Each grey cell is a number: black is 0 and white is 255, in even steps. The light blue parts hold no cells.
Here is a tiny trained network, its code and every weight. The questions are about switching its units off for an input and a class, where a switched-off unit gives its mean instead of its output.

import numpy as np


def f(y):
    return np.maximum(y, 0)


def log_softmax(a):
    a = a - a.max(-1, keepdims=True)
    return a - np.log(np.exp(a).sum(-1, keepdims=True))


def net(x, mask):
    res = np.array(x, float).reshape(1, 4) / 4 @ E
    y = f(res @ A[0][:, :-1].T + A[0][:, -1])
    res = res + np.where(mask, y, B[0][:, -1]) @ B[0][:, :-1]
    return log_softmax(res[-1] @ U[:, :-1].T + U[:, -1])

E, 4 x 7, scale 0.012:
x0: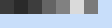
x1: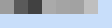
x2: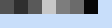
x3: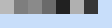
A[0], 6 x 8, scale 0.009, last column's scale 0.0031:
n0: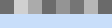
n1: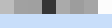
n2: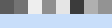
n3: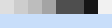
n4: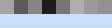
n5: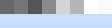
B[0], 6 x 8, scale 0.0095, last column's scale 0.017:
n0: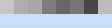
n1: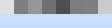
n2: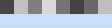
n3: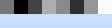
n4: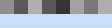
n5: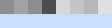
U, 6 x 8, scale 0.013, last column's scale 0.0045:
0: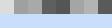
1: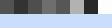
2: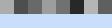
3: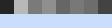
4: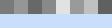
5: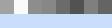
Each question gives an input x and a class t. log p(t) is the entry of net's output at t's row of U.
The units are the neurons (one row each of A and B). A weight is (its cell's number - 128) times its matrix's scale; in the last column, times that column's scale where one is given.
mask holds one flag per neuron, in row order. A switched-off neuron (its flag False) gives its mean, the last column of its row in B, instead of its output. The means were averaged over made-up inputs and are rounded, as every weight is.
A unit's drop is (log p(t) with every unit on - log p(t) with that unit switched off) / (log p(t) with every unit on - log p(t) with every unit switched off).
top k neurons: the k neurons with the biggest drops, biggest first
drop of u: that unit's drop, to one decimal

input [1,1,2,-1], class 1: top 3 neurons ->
(n5, n2, n3)
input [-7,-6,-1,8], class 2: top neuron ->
(n3)
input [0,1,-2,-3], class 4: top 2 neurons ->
(n5, n4)
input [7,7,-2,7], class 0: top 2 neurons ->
(n3, n5)
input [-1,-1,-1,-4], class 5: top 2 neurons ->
(n3, n2)
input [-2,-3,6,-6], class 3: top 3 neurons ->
(n3, n2, n1)
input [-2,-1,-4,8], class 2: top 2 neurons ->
(n3, n5)
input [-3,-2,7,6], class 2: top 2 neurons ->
(n3, n4)
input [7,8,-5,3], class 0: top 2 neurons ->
(n4, n3)
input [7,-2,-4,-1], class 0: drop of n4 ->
0.2
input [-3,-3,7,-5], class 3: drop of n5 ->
-0.1
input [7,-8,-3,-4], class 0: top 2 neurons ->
(n3, n4)
